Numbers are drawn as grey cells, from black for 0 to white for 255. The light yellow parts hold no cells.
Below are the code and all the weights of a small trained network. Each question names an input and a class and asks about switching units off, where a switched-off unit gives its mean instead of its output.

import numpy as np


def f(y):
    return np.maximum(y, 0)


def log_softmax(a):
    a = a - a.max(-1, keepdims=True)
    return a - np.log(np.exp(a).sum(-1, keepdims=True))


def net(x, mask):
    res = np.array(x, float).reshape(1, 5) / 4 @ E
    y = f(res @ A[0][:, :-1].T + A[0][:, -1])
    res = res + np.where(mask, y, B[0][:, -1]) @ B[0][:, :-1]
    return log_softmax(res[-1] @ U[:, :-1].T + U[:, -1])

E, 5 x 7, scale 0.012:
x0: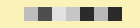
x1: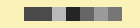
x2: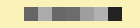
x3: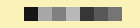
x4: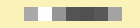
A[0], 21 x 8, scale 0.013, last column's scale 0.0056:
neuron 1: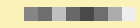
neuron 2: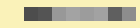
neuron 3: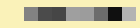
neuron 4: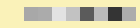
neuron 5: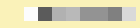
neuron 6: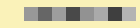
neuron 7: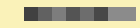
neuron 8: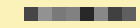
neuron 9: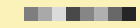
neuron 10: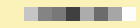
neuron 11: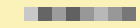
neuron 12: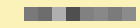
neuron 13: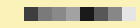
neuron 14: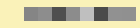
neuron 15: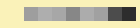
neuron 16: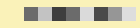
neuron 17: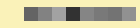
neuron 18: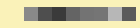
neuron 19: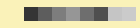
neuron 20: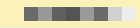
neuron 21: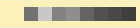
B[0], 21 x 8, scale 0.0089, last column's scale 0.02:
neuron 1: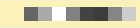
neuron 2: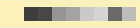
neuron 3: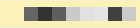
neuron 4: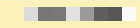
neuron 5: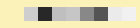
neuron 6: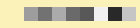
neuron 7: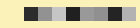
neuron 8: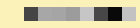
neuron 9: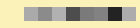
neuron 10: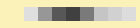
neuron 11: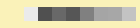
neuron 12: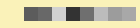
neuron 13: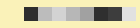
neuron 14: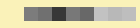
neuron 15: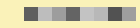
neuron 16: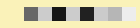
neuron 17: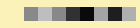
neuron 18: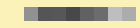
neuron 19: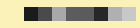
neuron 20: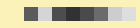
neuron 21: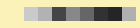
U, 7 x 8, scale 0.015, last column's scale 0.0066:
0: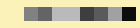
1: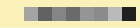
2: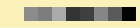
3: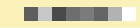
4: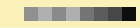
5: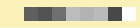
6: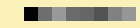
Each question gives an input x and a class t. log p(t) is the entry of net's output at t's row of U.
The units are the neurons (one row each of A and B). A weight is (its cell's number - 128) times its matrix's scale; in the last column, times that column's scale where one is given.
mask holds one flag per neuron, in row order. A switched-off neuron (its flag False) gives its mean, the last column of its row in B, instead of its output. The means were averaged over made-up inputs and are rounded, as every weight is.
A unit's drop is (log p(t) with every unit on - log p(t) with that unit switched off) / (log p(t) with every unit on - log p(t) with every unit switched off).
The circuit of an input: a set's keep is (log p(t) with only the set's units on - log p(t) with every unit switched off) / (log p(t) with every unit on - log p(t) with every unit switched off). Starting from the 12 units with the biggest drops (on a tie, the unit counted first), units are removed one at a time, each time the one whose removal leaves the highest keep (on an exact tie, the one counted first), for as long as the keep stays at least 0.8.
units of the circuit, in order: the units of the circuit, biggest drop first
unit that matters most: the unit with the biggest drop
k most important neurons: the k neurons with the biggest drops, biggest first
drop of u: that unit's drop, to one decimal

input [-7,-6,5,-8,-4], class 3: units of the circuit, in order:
(neuron 16)
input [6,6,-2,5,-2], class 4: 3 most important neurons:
(neuron 4; neuron 20; neuron 8)
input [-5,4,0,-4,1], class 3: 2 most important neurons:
(neuron 16; neuron 20)
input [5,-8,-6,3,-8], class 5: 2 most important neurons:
(neuron 3; neuron 2)
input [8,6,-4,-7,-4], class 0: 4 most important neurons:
(neuron 5; neuron 1; neuron 4; neuron 10)
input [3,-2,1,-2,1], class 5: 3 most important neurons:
(neuron 20; neuron 1; neuron 19)
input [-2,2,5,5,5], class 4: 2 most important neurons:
(neuron 21; neuron 8)
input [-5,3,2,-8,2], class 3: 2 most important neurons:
(neuron 16; neuron 20)
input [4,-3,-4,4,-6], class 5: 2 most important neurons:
(neuron 3; neuron 2)
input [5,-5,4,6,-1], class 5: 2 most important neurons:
(neuron 3; neuron 1)
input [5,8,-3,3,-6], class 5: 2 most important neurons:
(neuron 2; neuron 20)
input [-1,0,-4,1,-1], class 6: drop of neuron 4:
0.0
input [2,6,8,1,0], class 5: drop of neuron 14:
0.0
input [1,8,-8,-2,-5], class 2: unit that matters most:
neuron 11
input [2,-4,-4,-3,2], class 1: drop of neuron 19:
0.2
